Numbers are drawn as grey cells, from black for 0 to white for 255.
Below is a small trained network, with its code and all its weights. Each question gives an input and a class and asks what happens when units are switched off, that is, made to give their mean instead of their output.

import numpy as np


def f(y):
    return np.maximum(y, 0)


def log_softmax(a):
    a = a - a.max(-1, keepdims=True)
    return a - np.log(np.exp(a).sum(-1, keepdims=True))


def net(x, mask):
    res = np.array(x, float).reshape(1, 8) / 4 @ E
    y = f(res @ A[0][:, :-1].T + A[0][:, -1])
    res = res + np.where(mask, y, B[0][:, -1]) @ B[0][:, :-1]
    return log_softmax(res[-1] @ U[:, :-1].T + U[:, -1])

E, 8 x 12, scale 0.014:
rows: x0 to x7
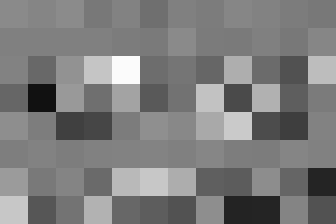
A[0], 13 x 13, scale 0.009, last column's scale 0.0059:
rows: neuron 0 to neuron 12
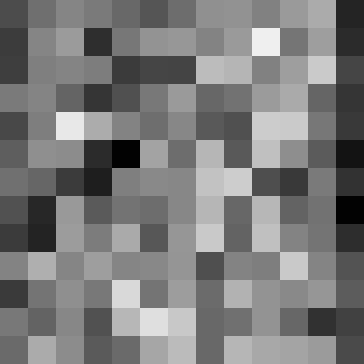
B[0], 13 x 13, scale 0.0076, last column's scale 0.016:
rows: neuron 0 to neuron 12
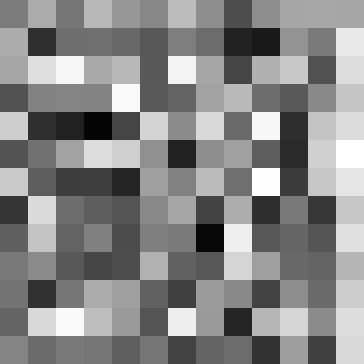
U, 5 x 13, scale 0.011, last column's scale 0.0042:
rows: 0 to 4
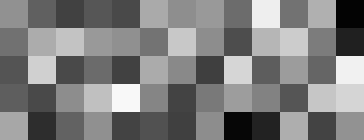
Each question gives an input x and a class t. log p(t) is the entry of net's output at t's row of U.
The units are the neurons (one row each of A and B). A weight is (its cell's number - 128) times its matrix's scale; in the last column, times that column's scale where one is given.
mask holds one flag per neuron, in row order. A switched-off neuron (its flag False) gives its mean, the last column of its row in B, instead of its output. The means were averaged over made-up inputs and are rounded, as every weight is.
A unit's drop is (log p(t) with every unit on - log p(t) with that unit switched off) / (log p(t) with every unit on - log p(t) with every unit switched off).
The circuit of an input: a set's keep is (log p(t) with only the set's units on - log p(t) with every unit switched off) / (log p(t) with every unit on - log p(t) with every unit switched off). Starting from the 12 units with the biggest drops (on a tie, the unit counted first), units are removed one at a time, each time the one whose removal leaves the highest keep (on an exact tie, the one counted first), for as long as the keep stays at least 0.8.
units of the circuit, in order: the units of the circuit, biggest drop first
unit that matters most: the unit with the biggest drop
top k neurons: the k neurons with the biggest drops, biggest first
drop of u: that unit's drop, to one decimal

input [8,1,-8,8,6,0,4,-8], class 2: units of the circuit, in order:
[neuron 7]
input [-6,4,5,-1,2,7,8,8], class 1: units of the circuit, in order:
[neuron 11; neuron 1]
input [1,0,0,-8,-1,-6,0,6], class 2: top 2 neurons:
[neuron 1; neuron 9]
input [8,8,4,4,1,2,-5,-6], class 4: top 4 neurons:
[neuron 1; neuron 10; neuron 11; neuron 5]
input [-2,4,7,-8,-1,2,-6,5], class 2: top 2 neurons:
[neuron 5; neuron 11]
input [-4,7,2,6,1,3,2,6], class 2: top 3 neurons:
[neuron 8; neuron 1; neuron 7]
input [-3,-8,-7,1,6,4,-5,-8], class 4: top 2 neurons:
[neuron 1; neuron 12]
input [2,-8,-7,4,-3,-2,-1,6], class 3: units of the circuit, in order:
[neuron 5; neuron 1]
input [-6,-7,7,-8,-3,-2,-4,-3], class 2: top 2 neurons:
[neuron 5; neuron 9]
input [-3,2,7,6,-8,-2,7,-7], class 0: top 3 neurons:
[neuron 4; neuron 5; neuron 2]
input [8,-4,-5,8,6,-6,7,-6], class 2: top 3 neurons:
[neuron 7; neuron 8; neuron 2]
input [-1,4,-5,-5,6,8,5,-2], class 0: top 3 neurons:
[neuron 6; neuron 2; neuron 8]
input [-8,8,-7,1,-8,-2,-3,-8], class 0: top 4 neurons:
[neuron 4; neuron 9; neuron 10; neuron 0]
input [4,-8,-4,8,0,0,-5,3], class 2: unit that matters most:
neuron 8
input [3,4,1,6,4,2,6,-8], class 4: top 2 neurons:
[neuron 1; neuron 10]
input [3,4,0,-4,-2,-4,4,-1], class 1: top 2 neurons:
[neuron 8; neuron 11]
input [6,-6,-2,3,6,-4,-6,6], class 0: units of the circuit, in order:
[neuron 6; neuron 1]
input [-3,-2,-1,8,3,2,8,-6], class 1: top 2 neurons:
[neuron 11; neuron 9]
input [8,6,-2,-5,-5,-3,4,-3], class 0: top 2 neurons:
[neuron 4; neuron 8]
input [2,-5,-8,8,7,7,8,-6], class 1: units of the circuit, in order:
[neuron 11]
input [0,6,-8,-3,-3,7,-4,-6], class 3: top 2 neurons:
[neuron 5; neuron 3]
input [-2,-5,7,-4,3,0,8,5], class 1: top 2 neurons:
[neuron 11; neuron 5]
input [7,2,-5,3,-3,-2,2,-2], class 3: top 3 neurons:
[neuron 5; neuron 6; neuron 3]
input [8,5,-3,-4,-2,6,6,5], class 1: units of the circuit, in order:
[neuron 1; neuron 11]
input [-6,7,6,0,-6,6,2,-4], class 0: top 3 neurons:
[neuron 4; neuron 5; neuron 3]
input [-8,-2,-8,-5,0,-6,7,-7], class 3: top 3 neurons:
[neuron 5; neuron 3; neuron 2]
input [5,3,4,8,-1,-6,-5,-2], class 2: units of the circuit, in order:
[neuron 8]
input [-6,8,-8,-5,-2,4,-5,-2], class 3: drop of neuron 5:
0.6
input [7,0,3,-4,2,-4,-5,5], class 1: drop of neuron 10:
0.3
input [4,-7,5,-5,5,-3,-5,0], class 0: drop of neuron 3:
0.2
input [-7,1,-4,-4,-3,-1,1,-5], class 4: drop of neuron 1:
0.5
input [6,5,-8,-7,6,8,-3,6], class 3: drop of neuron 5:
0.4
